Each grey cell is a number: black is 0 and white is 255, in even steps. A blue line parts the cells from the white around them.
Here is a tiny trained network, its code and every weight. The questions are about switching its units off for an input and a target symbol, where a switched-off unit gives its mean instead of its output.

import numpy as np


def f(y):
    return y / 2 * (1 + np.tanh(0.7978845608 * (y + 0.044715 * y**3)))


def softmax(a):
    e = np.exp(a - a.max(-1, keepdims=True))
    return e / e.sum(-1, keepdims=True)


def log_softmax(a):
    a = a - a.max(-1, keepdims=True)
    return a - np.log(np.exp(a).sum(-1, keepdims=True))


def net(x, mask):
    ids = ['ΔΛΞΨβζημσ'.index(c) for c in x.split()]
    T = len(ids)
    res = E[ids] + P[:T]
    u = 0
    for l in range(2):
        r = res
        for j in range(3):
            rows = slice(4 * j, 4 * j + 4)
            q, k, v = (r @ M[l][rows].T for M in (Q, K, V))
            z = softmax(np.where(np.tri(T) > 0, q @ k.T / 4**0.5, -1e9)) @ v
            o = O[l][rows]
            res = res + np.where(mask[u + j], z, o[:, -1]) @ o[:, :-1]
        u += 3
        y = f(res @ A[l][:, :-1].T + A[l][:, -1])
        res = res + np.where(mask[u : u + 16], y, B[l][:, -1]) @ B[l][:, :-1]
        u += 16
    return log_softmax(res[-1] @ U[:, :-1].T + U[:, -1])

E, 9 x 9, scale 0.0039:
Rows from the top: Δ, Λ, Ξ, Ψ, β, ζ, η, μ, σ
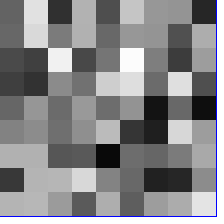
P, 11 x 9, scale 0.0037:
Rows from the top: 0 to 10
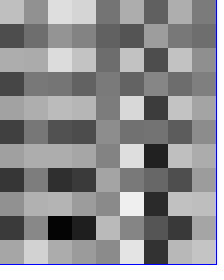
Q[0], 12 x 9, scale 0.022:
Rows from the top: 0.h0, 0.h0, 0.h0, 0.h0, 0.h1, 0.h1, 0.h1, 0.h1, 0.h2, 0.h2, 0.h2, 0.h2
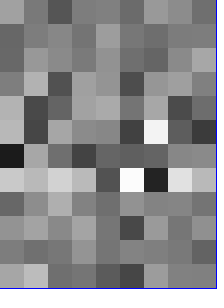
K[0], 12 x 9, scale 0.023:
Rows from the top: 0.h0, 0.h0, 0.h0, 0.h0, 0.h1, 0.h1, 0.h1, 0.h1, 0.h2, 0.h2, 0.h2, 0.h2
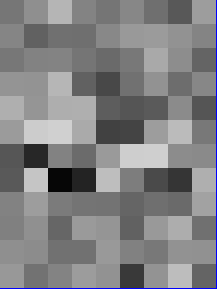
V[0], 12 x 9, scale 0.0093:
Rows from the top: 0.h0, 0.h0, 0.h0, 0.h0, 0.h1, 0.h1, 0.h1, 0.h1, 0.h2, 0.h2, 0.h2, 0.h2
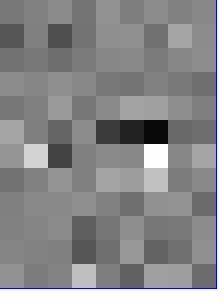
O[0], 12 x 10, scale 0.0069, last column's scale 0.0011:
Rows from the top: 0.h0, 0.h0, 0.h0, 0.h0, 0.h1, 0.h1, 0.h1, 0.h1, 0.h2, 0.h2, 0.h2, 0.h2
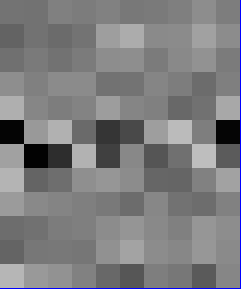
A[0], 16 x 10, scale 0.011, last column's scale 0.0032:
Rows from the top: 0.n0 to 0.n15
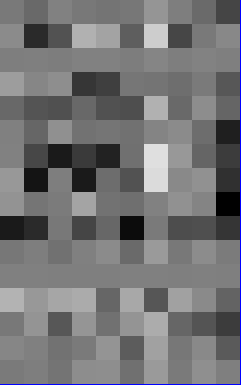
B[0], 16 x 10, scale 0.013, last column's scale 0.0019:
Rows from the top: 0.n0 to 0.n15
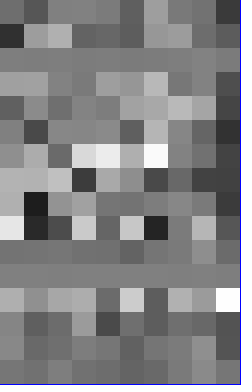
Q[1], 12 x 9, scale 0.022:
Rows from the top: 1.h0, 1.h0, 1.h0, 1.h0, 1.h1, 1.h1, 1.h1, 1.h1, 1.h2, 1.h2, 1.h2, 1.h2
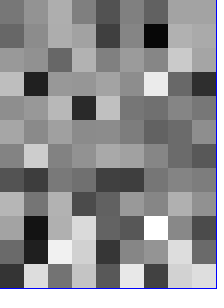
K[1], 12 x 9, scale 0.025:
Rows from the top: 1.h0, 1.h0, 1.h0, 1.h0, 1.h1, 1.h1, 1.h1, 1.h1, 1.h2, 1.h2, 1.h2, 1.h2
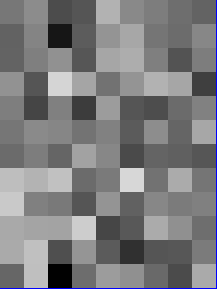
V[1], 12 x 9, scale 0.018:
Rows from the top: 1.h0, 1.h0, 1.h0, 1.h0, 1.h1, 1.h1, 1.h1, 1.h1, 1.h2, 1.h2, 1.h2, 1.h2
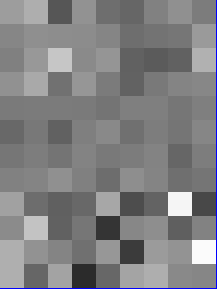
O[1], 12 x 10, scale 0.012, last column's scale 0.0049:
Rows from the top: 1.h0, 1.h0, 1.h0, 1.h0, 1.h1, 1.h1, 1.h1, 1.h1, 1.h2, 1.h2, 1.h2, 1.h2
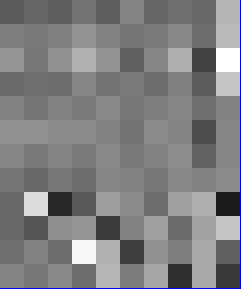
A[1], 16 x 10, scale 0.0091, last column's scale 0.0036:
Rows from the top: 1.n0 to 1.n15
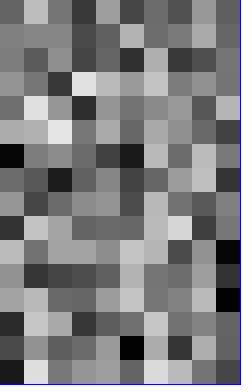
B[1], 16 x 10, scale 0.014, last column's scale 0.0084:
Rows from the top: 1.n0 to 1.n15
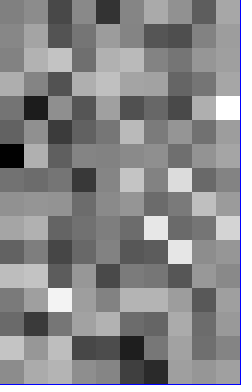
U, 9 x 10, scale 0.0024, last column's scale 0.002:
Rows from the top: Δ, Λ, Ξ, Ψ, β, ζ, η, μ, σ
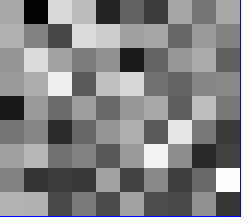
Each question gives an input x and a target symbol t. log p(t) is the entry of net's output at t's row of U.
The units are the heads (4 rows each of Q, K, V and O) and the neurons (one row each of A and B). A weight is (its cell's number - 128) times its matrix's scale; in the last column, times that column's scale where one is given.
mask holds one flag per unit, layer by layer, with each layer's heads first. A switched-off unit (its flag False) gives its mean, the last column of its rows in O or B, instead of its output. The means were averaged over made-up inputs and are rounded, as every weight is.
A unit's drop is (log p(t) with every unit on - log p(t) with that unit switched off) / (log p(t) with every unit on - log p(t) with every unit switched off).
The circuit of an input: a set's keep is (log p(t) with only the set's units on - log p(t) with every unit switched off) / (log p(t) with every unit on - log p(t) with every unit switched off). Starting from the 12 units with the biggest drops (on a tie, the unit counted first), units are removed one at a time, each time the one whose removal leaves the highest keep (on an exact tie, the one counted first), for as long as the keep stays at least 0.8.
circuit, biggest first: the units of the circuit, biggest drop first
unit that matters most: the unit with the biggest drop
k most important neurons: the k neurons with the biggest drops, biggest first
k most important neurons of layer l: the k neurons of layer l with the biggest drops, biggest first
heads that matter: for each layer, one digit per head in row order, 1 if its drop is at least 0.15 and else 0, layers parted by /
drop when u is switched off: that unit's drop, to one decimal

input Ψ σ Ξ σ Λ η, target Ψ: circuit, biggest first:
(0.h2 1.h2 1.n2 0.n12)
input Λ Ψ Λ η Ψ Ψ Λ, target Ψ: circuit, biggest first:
(1.n12 1.h2 1.h0 0.n12)
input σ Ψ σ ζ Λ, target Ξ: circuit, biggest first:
(1.h2 1.n15 0.h1)
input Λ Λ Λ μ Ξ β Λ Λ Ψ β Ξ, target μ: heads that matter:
010 / 001
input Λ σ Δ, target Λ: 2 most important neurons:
(0.n12 1.n3)
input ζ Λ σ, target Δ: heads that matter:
000 / 001
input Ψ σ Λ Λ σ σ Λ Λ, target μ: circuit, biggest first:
(0.h1 0.n12 1.h2 1.n4)
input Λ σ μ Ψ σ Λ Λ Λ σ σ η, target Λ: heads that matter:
000 / 001
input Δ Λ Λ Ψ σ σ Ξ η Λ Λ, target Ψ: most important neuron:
(1.n2)
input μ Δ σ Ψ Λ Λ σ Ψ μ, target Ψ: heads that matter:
000 / 101
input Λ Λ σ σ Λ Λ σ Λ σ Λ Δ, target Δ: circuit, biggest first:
(1.h2 1.n9 0.h1)
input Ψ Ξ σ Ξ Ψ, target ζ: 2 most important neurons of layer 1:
(1.n10 1.n5)
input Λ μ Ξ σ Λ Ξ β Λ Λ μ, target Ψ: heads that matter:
010 / 001
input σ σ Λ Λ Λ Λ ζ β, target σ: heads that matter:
000 / 101
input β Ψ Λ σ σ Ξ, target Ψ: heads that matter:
000 / 001
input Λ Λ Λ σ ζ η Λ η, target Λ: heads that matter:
010 / 001
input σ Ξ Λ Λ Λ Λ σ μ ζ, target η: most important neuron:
(1.n9)
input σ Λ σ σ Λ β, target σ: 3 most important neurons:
(0.n9 1.n11 1.n1)
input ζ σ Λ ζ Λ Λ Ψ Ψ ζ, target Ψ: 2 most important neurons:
(1.n12 0.n12)
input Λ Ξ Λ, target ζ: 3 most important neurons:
(1.n10 1.n5 0.n12)
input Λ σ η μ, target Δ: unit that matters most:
0.n9
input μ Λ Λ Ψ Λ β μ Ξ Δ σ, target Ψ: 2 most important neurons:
(1.n2 0.n12)
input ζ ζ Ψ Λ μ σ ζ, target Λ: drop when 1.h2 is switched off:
1.1
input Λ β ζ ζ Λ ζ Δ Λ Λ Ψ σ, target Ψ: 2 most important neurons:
(1.n12 0.n12)
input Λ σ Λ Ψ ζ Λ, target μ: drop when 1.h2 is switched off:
1.2
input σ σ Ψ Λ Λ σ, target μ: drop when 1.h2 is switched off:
1.1
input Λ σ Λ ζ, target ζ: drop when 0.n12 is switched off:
0.1
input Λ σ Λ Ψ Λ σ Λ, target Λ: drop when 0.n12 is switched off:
0.1
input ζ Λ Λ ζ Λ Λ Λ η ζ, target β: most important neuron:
(1.n6)
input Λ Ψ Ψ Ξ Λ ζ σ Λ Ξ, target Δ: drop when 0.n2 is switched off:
0.0
